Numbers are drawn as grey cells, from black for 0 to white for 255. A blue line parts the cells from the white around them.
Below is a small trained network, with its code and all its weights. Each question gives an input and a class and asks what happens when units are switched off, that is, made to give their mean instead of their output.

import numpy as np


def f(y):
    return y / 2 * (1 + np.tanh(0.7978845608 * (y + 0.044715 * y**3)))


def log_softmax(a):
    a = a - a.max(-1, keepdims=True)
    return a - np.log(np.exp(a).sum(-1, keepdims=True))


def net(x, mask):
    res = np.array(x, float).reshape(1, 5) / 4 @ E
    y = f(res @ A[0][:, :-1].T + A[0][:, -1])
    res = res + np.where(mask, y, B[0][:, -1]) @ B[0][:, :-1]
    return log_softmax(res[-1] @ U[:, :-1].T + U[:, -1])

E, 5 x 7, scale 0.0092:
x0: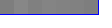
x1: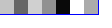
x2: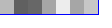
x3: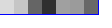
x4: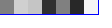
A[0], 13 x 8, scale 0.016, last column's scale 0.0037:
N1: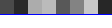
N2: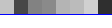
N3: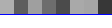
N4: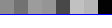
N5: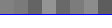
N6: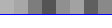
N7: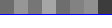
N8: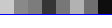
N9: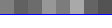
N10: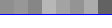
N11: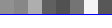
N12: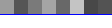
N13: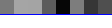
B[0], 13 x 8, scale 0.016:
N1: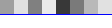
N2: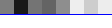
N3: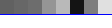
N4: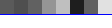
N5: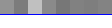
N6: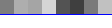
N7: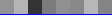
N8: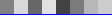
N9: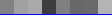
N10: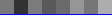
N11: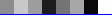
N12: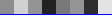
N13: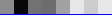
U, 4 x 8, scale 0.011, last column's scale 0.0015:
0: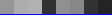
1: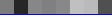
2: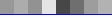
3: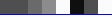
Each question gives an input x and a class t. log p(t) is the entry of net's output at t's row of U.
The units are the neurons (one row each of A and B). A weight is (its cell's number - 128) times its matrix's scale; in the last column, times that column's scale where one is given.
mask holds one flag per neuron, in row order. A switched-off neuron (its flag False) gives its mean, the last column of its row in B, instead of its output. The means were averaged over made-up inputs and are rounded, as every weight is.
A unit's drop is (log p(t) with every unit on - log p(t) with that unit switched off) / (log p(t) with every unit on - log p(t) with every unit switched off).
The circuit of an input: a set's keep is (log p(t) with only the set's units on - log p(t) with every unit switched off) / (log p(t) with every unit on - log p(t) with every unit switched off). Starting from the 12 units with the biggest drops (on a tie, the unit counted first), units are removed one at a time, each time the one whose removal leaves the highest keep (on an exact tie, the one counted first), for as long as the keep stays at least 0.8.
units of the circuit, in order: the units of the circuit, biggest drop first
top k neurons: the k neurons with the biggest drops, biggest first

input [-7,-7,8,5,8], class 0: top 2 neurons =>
N13; N11
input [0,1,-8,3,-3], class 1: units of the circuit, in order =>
N13
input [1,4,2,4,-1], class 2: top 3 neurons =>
N8; N13; N6
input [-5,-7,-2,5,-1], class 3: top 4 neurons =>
N1; N11; N8; N12
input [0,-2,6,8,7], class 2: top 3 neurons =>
N8; N6; N12
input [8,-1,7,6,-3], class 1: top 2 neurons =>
N2; N1
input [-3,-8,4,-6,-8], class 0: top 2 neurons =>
N4; N3
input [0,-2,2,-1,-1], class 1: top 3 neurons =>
N11; N4; N3
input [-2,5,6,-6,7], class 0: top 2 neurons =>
N11; N13
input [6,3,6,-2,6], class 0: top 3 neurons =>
N11; N13; N8
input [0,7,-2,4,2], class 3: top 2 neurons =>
N3; N4
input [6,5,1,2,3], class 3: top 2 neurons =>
N3; N4
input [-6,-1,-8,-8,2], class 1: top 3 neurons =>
N13; N8; N6
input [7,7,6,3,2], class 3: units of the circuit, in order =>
N4
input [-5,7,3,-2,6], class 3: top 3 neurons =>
N4; N3; N12
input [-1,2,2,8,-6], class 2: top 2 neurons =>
N8; N11
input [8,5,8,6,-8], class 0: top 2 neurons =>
N12; N9
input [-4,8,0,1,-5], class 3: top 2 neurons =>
N4; N3
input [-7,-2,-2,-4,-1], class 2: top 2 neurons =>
N2; N11
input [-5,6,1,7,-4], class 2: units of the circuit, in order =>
N8
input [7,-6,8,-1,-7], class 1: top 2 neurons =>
N11; N2
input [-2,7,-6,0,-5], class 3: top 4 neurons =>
N4; N3; N2; N11
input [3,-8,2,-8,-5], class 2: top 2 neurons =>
N4; N3
